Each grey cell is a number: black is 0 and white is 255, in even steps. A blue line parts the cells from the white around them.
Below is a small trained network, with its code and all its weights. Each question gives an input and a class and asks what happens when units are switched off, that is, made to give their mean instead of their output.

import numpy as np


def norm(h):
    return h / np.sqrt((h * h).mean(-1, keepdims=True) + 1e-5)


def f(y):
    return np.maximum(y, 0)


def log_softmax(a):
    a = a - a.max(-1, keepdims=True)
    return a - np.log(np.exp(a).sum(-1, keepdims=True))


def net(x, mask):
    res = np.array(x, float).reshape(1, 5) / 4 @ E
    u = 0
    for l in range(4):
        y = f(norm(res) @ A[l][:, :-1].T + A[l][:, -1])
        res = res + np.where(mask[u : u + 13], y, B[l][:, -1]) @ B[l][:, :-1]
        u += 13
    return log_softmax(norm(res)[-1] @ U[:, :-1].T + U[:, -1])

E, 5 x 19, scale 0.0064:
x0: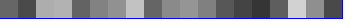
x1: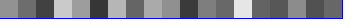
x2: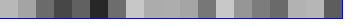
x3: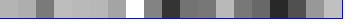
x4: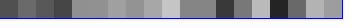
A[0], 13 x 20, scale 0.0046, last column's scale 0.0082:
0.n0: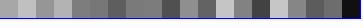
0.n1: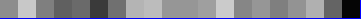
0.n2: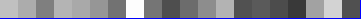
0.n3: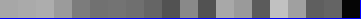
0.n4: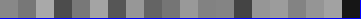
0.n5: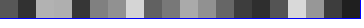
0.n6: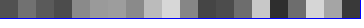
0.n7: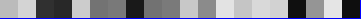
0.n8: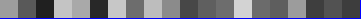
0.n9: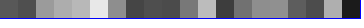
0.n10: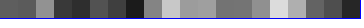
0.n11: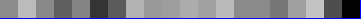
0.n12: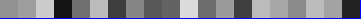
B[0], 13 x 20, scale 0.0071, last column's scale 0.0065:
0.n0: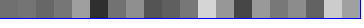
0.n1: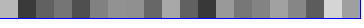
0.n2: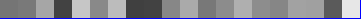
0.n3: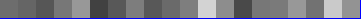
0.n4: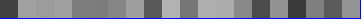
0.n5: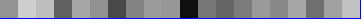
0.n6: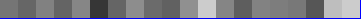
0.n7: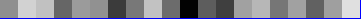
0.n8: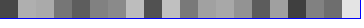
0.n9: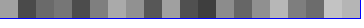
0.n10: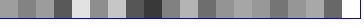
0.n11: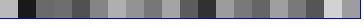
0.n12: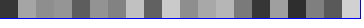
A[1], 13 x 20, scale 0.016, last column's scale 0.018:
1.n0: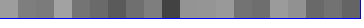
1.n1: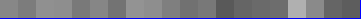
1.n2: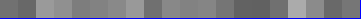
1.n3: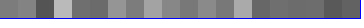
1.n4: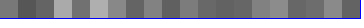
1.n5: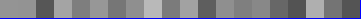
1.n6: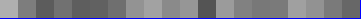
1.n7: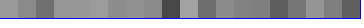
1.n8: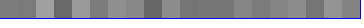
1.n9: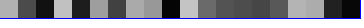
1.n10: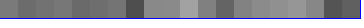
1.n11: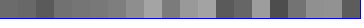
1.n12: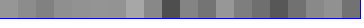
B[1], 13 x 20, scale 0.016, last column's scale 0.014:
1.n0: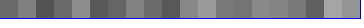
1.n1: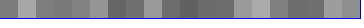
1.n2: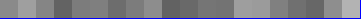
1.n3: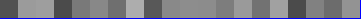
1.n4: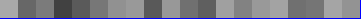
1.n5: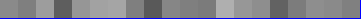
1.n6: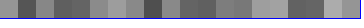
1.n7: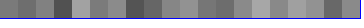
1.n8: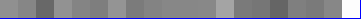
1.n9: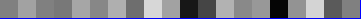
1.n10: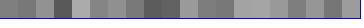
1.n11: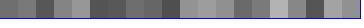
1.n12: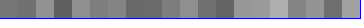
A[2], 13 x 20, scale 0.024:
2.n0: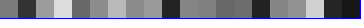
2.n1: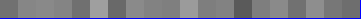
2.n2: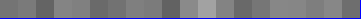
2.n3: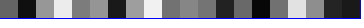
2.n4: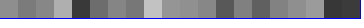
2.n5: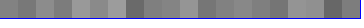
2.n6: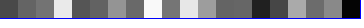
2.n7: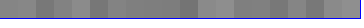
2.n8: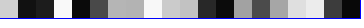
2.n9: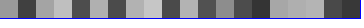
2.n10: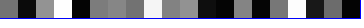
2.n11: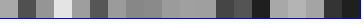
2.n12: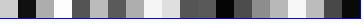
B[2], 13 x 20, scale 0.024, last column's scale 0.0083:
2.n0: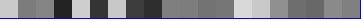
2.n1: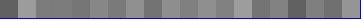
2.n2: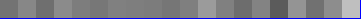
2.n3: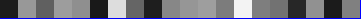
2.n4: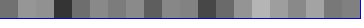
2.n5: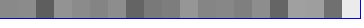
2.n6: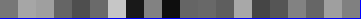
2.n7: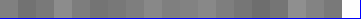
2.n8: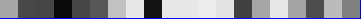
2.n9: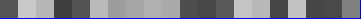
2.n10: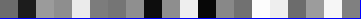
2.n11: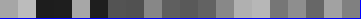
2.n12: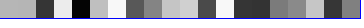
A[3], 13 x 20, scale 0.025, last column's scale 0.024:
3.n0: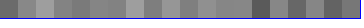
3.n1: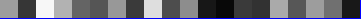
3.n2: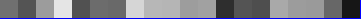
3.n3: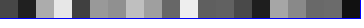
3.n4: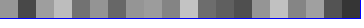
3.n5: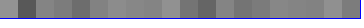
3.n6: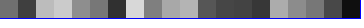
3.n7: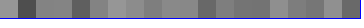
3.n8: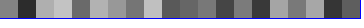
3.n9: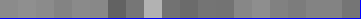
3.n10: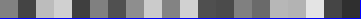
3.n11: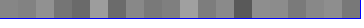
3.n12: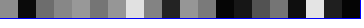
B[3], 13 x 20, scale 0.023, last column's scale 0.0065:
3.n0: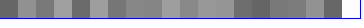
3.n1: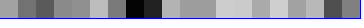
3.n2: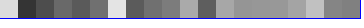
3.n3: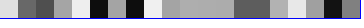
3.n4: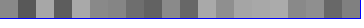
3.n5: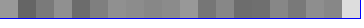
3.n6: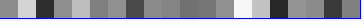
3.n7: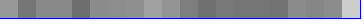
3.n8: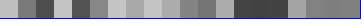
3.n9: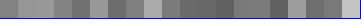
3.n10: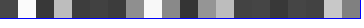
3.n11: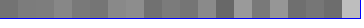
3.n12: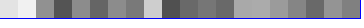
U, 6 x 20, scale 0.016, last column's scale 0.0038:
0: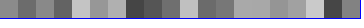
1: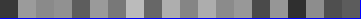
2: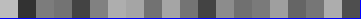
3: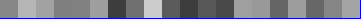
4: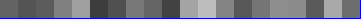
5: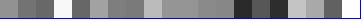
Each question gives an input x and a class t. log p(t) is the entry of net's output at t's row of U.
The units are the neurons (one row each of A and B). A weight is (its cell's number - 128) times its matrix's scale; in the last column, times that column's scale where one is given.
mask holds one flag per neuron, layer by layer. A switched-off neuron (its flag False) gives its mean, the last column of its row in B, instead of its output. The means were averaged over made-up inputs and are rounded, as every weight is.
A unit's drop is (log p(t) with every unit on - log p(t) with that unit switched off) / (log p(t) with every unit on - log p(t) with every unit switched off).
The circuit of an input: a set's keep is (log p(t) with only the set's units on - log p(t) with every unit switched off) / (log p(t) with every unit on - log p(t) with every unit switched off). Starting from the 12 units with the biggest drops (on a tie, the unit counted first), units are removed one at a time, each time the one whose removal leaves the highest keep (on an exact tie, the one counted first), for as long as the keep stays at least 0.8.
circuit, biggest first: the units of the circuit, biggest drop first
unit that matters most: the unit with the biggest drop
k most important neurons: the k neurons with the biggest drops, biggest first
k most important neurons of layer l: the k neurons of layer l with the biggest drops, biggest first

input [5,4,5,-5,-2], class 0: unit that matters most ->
0.n10
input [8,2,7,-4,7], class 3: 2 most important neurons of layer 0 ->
0.n5, 0.n9
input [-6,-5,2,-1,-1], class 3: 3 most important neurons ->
0.n7, 3.n9, 0.n8
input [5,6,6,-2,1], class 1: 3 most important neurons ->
0.n8, 1.n3, 3.n0
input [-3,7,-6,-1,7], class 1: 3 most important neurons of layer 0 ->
0.n8, 0.n0, 0.n3
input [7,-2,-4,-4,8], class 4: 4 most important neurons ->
1.n11, 0.n6, 0.n7, 2.n2
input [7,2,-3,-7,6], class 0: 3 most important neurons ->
1.n10, 0.n10, 0.n7
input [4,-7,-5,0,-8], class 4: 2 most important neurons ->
1.n0, 0.n8
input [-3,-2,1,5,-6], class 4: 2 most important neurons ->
0.n0, 0.n10
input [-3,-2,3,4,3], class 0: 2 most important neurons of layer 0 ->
0.n2, 0.n5
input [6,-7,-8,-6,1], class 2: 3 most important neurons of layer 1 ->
1.n4, 1.n2, 1.n3
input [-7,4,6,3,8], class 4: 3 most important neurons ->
0.n6, 1.n11, 0.n5
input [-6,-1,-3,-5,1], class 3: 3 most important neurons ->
0.n7, 0.n2, 3.n9
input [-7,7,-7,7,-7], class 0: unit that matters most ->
0.n12
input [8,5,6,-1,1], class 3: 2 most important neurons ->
0.n5, 1.n1
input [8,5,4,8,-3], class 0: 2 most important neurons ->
0.n2, 1.n12
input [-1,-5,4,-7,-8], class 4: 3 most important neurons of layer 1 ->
1.n0, 1.n12, 1.n7
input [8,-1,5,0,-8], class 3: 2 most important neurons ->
1.n1, 1.n2
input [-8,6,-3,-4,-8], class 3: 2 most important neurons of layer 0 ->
0.n7, 0.n6
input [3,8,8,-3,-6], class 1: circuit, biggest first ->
1.n3
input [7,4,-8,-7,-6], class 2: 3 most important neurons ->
1.n4, 0.n2, 0.n9
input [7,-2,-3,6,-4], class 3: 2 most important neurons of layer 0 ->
0.n5, 0.n10
